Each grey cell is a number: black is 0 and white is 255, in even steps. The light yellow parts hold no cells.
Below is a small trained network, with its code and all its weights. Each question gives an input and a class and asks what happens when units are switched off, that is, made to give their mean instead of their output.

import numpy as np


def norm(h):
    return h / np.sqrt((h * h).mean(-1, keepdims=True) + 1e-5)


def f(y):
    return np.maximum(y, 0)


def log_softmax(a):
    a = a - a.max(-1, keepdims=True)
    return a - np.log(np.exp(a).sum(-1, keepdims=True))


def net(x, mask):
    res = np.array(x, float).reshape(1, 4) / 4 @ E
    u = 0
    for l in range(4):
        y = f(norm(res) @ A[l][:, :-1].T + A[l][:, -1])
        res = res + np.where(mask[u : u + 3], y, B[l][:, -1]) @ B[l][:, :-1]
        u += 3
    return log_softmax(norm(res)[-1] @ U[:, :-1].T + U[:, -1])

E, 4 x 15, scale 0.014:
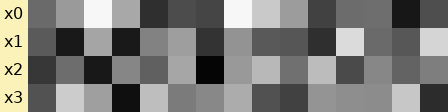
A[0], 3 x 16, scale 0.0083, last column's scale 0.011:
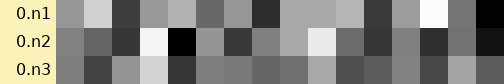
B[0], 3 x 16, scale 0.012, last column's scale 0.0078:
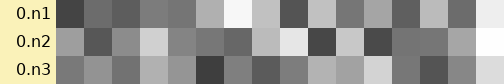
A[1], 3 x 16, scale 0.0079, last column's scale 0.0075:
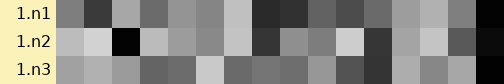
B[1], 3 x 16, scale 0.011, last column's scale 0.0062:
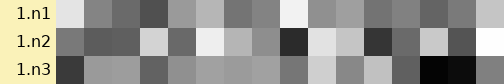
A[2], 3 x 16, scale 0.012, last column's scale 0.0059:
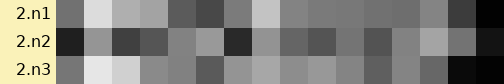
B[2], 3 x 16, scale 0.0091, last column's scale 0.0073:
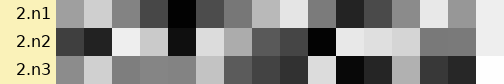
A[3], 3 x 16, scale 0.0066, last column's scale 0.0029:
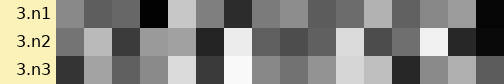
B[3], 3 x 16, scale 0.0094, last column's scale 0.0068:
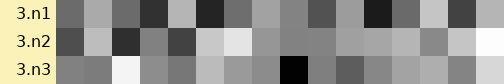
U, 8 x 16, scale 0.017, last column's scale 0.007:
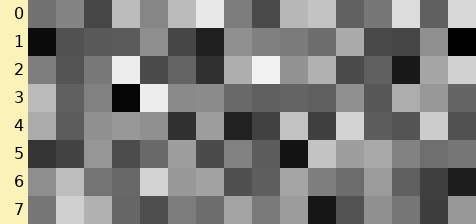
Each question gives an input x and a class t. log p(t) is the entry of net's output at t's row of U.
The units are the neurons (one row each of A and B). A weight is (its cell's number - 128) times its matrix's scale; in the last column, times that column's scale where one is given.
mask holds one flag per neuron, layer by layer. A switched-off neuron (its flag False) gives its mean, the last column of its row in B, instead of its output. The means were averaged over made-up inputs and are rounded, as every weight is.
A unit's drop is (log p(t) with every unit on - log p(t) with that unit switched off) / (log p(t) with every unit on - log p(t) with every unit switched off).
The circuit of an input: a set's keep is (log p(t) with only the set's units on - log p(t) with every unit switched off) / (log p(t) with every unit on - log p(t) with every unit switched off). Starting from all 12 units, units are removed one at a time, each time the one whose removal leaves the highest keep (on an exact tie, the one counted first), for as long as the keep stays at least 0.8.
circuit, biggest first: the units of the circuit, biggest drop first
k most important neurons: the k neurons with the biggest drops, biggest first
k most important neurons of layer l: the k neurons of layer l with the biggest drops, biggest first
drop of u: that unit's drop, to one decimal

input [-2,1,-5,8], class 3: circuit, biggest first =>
[1.n2, 0.n1]
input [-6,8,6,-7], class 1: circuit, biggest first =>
[1.n2, 0.n3, 3.n1, 2.n2]
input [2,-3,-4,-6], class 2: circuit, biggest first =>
[0.n2]
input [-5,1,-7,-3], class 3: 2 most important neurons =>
[1.n1, 0.n2]
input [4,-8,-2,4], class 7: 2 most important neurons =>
[2.n3, 2.n1]
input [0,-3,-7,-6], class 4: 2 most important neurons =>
[0.n3, 0.n1]
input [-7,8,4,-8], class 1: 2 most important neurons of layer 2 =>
[2.n2, 2.n3]
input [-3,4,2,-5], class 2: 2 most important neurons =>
[0.n1, 0.n2]
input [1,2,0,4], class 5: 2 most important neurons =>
[2.n2, 0.n3]
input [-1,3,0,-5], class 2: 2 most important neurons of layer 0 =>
[0.n2, 0.n1]
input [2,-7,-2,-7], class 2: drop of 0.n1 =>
0.0
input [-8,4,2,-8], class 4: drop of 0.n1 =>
0.1
